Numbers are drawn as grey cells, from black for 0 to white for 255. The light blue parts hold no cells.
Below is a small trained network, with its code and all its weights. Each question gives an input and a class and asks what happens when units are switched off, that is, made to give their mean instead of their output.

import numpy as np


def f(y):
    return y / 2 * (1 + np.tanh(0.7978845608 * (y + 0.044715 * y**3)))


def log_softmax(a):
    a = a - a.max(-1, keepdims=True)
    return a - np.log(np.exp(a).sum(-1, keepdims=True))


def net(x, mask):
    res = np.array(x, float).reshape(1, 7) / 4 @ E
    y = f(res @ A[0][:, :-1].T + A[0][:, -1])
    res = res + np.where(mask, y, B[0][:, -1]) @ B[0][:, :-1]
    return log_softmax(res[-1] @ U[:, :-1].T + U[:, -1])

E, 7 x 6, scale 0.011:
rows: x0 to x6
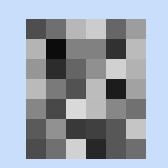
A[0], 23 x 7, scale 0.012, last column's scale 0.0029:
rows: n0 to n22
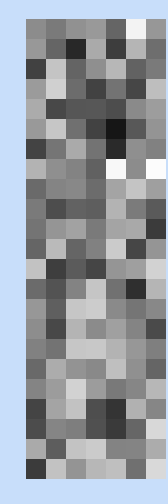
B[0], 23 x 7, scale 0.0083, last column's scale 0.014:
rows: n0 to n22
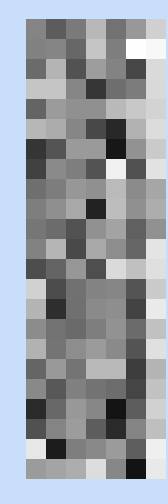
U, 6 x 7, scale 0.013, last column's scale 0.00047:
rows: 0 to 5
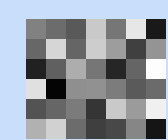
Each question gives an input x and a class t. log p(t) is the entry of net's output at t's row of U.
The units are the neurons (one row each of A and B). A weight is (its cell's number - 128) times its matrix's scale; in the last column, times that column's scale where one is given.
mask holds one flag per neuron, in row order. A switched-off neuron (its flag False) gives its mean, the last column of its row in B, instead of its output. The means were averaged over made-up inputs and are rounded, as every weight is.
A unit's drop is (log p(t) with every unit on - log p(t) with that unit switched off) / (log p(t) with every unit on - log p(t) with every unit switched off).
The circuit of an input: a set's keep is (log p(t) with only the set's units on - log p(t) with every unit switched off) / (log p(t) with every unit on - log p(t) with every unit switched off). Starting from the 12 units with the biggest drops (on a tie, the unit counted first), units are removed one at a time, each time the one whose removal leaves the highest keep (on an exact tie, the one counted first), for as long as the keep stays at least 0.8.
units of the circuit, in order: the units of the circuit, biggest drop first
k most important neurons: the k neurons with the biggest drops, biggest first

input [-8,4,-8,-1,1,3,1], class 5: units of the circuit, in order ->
(n5)
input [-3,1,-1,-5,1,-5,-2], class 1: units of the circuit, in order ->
(n7; n11)
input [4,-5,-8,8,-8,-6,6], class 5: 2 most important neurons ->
(n5; n3)
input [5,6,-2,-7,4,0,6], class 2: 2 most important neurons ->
(n19; n6)
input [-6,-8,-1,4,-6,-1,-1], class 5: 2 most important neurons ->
(n3; n5)
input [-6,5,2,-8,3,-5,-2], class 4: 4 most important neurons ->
(n7; n12; n9; n22)
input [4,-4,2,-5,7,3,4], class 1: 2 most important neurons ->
(n22; n17)
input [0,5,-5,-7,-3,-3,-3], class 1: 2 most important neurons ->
(n5; n21)
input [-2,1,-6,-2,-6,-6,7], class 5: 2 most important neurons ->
(n3; n5)
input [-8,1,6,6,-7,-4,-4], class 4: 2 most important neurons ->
(n12; n7)
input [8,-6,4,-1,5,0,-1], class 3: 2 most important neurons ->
(n21; n14)
